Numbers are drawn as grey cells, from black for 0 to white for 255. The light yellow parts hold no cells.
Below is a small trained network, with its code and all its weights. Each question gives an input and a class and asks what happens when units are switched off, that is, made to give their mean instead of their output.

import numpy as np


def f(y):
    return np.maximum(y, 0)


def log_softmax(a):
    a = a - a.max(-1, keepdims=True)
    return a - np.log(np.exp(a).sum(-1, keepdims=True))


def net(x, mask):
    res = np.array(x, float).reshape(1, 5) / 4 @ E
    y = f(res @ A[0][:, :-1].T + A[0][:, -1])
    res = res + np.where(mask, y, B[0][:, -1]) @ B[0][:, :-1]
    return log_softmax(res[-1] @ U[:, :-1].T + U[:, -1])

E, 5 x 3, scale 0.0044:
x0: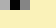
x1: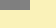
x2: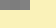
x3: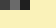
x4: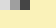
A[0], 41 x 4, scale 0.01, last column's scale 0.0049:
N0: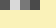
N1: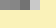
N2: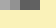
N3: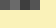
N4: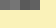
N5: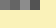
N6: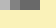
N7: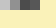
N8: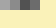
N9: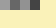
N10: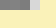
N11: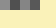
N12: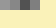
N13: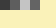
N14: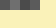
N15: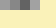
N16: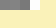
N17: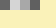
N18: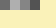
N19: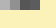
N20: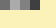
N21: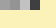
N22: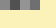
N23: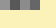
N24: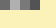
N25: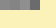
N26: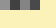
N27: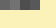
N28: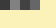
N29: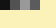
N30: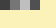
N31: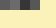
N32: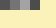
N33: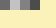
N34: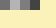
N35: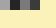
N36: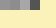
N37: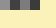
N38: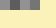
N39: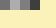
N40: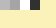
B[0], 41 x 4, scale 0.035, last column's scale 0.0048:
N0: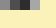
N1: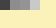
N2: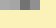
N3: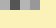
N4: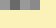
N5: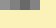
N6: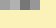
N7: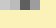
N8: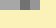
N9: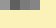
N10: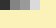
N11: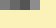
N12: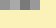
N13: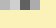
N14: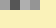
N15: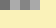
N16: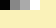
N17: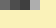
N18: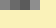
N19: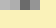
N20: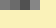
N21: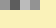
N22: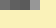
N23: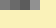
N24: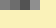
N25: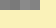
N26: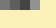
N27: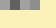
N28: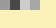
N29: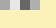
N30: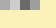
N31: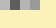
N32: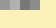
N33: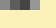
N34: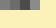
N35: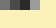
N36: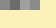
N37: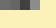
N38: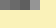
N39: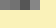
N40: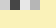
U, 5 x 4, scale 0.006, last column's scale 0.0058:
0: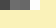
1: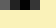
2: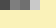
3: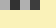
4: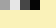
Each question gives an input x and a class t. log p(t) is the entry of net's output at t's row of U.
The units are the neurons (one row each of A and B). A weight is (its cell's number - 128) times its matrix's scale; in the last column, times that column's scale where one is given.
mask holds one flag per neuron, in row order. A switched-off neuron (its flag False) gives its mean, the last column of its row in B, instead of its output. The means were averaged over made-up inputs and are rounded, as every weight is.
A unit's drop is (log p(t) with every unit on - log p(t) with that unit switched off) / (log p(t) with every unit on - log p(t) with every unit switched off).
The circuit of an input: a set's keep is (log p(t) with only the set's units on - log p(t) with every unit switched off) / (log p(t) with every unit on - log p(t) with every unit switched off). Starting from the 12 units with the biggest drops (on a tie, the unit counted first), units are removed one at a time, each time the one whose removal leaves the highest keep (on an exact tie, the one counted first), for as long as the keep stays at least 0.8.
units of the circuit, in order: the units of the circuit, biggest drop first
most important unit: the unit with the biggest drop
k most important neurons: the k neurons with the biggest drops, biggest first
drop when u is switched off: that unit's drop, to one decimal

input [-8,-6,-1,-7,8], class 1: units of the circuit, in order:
[N17 N0]
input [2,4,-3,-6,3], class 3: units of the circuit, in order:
[N40]
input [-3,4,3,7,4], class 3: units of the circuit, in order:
[N28 N31 N3]
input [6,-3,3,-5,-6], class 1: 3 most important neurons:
[N35 N22 N26]
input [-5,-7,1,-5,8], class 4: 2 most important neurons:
[N7 N19]
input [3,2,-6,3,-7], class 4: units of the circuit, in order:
[N29 N13]
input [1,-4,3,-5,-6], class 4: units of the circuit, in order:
[N13 N30]
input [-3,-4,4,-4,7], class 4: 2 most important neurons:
[N7 N19]
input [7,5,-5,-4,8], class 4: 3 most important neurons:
[N7 N6 N19]
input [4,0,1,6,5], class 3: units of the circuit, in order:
[N31 N3]
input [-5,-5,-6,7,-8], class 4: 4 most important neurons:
[N29 N13 N30 N40]
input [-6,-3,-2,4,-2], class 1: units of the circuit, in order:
[N0 N17]
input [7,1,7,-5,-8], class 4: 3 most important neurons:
[N13 N29 N30]
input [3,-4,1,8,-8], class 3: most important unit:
N28
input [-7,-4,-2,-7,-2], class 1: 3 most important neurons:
[N17 N0 N33]
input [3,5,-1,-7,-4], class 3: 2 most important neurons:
[N40 N21]
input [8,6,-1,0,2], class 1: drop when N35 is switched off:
0.2
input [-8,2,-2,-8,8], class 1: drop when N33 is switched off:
0.3
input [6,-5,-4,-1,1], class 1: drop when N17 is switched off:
-0.1
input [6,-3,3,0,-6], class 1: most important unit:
N35
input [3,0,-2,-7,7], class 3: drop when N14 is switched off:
-0.1
